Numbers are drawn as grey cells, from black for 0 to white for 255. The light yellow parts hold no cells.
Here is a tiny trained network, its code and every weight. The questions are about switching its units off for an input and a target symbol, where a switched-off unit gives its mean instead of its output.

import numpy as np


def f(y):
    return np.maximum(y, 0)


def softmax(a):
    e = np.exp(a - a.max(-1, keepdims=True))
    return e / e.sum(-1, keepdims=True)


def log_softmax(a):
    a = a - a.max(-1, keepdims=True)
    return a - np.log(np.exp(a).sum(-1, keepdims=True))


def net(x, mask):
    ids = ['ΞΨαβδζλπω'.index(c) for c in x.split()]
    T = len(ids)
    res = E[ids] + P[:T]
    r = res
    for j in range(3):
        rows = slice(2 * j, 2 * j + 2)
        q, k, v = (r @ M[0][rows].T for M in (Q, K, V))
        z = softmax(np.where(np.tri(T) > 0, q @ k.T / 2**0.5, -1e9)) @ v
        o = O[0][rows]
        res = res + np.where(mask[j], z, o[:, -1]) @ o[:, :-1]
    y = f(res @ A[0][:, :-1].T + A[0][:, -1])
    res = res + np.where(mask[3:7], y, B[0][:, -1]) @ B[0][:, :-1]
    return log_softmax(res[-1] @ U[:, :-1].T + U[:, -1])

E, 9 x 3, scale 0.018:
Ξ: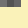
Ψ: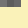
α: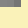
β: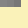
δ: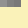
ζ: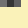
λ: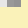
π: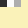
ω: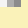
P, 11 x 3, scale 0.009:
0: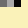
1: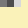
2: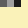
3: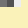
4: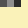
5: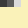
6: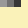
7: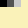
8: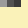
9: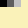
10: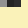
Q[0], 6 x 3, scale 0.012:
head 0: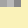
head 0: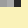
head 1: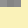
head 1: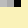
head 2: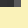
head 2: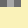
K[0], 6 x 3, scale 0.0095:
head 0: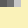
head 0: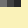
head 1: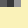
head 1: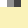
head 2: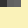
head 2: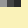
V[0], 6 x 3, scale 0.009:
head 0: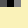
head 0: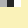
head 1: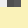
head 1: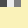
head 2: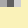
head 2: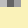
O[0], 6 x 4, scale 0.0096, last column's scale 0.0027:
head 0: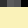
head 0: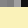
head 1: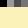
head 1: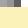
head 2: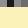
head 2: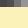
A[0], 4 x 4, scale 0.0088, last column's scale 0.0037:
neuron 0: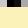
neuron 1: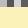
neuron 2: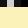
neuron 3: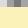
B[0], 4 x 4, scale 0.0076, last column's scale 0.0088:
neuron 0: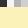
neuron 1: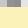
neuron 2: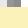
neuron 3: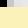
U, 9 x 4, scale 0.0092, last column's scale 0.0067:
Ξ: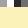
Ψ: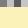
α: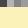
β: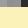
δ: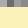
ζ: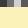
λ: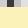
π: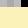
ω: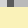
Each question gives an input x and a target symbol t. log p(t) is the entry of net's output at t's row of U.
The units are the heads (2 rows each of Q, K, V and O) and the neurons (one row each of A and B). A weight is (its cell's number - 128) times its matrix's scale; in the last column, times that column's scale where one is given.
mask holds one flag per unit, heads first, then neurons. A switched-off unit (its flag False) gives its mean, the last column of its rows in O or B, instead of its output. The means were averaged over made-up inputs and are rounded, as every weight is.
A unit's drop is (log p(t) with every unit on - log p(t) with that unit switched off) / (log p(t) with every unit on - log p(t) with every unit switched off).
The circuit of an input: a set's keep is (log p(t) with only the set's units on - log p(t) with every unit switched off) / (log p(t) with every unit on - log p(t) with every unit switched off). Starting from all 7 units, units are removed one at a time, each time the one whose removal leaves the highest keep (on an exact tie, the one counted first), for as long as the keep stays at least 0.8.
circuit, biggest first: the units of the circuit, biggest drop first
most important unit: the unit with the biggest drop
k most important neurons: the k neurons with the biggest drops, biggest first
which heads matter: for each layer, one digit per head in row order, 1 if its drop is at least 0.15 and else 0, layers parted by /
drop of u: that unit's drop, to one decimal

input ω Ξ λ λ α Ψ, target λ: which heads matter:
110
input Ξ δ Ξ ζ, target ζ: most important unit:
head 0
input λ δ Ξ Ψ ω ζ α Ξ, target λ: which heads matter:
110
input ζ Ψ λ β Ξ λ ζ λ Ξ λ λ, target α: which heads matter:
001
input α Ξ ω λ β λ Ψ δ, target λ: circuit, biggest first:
(neuron 3; neuron 0)
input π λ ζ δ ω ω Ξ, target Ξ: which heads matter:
011
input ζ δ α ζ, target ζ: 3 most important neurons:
(neuron 2; neuron 1; neuron 0)
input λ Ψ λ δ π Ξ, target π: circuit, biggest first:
(head 1; neuron 3; head 0; neuron 0)
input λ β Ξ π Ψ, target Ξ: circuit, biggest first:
(neuron 2; head 2; head 1)
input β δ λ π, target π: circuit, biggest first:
(head 1; neuron 3)
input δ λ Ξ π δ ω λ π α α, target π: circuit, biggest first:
(head 1; neuron 3; neuron 0)
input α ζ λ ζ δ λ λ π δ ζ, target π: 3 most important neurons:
(neuron 0; neuron 3; neuron 1)
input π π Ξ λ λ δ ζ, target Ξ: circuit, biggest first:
(head 2; neuron 0)
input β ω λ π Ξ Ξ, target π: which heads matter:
010
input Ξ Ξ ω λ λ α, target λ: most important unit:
neuron 3
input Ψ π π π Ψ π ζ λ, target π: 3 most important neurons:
(neuron 3; neuron 1; neuron 0)
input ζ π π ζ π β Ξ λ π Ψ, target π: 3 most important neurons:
(neuron 3; neuron 1; neuron 0)
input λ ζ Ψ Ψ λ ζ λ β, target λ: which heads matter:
010
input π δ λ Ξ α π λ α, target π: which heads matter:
010
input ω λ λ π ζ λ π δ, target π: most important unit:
head 1
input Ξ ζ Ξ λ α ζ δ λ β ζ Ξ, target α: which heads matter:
000
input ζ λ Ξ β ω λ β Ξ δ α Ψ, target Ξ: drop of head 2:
0.3
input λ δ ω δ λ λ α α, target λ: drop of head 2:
0.1
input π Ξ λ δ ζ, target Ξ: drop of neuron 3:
0.2
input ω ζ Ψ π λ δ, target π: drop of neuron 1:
0.2
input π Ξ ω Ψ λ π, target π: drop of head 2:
0.0
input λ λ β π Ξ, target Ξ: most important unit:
neuron 2
